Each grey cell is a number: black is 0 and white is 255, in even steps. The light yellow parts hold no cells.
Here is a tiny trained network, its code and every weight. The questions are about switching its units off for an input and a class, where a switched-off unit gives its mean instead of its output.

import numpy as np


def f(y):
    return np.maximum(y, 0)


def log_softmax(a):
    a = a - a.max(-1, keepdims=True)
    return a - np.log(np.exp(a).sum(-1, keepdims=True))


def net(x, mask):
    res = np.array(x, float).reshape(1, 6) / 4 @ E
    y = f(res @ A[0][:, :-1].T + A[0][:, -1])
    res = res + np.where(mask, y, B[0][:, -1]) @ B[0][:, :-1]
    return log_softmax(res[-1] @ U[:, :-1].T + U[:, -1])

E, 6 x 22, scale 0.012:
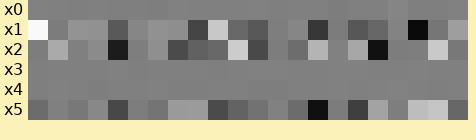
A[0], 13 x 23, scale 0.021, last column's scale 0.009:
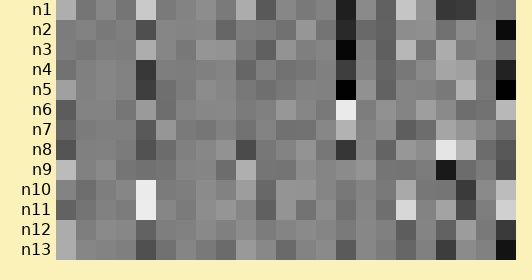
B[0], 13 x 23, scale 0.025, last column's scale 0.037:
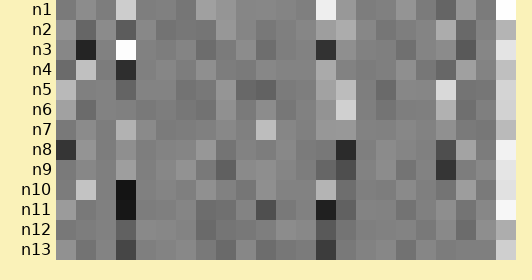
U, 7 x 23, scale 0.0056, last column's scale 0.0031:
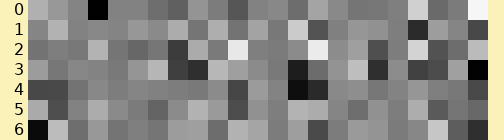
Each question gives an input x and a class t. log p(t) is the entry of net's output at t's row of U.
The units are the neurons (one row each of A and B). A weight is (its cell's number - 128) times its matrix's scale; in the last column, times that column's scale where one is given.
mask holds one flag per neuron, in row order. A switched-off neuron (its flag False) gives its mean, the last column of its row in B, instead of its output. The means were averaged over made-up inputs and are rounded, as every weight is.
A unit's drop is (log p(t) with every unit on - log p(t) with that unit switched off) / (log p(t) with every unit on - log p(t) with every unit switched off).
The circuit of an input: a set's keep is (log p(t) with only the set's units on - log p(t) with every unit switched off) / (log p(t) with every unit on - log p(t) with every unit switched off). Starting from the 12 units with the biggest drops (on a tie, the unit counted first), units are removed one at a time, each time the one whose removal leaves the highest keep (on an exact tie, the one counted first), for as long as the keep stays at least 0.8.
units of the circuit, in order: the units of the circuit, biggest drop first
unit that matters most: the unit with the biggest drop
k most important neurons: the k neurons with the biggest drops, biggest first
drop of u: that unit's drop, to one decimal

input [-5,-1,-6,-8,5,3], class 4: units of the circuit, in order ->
n3
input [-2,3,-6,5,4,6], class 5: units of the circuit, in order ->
n3, n1
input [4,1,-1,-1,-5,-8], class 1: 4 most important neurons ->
n5, n11, n9, n3
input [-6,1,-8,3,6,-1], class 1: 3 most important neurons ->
n1, n10, n5
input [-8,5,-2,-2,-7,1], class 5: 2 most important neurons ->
n8, n5
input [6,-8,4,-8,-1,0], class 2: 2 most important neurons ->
n6, n10
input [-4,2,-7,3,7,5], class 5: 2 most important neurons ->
n1, n3
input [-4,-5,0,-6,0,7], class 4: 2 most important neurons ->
n3, n1
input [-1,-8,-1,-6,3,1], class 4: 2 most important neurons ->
n8, n5
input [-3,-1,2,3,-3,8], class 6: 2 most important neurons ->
n8, n4
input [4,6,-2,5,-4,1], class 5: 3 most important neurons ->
n8, n5, n1
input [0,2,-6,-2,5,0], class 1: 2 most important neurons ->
n1, n10
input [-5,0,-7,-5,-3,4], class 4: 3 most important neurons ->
n3, n11, n6
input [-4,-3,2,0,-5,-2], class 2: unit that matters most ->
n11
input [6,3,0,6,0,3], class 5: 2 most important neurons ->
n11, n10
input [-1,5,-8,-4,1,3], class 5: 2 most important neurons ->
n1, n3
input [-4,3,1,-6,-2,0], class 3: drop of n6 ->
0.1
